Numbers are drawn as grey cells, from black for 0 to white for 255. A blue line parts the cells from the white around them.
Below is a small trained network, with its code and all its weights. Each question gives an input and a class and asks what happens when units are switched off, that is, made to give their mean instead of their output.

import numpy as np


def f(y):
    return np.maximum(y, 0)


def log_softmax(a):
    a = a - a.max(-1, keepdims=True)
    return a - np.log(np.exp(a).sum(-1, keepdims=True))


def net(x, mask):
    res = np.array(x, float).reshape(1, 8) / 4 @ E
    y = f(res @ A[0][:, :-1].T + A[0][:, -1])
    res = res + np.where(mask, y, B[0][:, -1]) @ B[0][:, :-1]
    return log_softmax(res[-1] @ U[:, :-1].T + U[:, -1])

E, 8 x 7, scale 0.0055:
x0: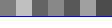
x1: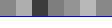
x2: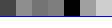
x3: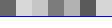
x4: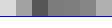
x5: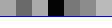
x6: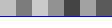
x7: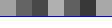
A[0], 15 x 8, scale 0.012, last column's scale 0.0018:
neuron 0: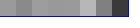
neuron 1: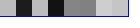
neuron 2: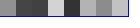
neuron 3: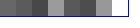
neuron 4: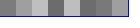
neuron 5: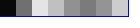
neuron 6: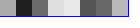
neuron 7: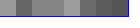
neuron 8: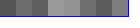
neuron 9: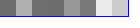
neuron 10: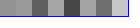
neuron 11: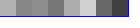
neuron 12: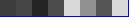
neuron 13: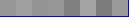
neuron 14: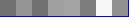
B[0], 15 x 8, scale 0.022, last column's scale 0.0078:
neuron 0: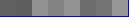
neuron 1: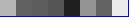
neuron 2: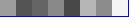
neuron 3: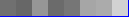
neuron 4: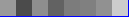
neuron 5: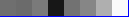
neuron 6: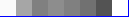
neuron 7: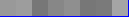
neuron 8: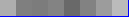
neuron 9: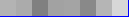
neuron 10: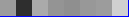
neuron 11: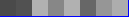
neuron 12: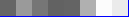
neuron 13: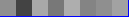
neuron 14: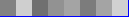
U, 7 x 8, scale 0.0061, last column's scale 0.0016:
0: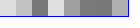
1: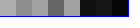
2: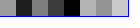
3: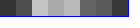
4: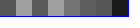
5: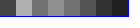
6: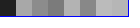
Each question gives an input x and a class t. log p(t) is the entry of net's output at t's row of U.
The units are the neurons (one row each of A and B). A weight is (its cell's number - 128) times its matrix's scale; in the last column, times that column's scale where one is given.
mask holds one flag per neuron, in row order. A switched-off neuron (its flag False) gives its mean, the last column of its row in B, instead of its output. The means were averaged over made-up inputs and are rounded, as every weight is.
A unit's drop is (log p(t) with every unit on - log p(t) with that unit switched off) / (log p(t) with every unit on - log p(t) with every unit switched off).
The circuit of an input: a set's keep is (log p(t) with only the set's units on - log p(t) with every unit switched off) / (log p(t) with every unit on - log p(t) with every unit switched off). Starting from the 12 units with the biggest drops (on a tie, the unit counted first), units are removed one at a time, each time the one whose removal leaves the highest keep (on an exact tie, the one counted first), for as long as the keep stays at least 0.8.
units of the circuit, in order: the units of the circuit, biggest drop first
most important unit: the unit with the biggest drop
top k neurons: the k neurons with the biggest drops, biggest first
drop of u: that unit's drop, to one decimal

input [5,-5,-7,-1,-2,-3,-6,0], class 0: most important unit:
neuron 6
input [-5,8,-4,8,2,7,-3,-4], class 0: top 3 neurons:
neuron 9; neuron 14; neuron 5
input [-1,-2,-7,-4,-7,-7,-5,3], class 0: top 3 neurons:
neuron 6; neuron 1; neuron 7
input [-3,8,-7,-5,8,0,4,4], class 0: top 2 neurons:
neuron 6; neuron 5
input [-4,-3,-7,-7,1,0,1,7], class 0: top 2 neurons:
neuron 6; neuron 5
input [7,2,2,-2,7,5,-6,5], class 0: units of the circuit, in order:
neuron 5; neuron 9
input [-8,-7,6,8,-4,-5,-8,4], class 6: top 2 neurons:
neuron 14; neuron 5
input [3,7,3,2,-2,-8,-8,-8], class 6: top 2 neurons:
neuron 1; neuron 2
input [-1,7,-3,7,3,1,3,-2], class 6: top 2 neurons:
neuron 6; neuron 11
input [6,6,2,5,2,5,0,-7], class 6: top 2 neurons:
neuron 6; neuron 11
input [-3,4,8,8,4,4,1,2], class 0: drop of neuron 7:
0.0
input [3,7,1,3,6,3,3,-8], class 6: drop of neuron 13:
-0.1
